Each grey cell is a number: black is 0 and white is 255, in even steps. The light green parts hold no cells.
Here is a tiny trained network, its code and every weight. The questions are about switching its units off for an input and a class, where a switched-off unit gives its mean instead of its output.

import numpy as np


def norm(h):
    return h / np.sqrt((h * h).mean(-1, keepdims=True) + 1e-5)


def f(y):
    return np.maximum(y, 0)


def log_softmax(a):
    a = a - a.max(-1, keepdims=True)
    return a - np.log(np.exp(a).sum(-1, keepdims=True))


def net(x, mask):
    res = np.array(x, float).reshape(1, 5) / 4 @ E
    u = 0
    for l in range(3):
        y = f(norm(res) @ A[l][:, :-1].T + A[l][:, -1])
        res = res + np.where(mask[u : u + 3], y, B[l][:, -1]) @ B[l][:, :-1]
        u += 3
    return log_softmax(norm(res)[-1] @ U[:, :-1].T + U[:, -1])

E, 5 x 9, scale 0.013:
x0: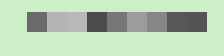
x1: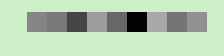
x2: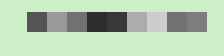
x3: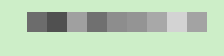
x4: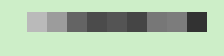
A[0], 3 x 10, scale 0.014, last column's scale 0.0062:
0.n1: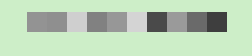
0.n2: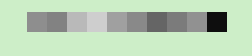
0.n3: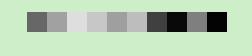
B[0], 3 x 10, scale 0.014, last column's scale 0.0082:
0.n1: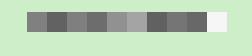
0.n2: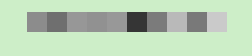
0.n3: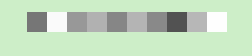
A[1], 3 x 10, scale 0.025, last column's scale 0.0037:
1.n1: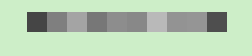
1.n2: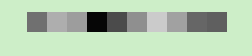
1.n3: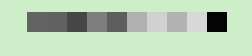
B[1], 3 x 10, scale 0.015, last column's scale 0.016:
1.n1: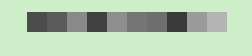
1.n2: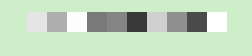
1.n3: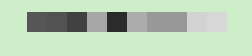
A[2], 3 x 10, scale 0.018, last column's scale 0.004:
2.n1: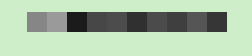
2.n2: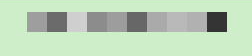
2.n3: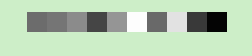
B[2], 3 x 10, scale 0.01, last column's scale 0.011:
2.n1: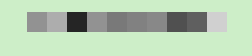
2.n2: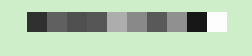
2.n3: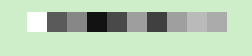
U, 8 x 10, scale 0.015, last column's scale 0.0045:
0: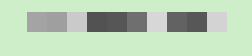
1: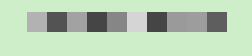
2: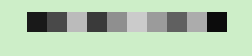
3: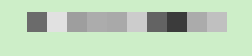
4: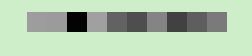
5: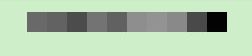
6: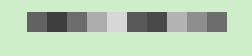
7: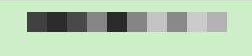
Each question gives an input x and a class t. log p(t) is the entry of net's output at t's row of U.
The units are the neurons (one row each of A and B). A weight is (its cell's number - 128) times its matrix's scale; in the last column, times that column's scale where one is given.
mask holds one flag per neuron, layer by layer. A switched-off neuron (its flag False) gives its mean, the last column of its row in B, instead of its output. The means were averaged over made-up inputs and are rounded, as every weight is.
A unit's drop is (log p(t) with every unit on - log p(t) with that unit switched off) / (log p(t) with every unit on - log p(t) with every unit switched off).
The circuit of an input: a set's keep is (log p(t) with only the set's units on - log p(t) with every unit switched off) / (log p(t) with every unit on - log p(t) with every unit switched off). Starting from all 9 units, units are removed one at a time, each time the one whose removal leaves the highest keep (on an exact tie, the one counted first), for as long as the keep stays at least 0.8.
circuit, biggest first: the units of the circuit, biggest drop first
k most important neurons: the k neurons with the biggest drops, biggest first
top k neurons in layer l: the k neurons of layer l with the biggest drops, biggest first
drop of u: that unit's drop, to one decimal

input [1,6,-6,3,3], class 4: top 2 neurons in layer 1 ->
1.n2, 1.n3
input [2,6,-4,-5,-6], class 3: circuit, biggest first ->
0.n3
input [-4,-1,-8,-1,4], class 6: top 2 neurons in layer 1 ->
1.n2, 1.n1
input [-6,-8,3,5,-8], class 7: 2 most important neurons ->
1.n3, 1.n2
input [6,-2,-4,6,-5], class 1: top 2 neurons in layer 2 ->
2.n3, 2.n1
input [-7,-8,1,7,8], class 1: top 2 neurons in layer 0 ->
0.n1, 0.n3
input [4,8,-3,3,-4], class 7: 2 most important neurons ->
1.n2, 0.n1
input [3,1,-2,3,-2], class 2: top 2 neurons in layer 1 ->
1.n1, 1.n2
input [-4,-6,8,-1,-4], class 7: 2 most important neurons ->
1.n3, 0.n3
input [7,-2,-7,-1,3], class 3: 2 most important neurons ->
0.n3, 1.n2
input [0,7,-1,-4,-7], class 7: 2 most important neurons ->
1.n2, 0.n1
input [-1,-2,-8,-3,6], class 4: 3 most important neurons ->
1.n2, 2.n1, 0.n3
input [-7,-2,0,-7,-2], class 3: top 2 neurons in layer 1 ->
1.n2, 1.n3
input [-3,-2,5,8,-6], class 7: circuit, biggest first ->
1.n3
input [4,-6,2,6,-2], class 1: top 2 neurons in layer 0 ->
0.n1, 0.n2
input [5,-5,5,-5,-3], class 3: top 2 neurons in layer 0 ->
0.n3, 0.n1
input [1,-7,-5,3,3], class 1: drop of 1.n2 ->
0.1
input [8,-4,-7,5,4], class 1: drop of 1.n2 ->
0.2
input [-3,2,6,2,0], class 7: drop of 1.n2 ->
-0.1
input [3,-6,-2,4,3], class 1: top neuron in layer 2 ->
2.n3
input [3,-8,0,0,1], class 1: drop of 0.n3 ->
-0.1
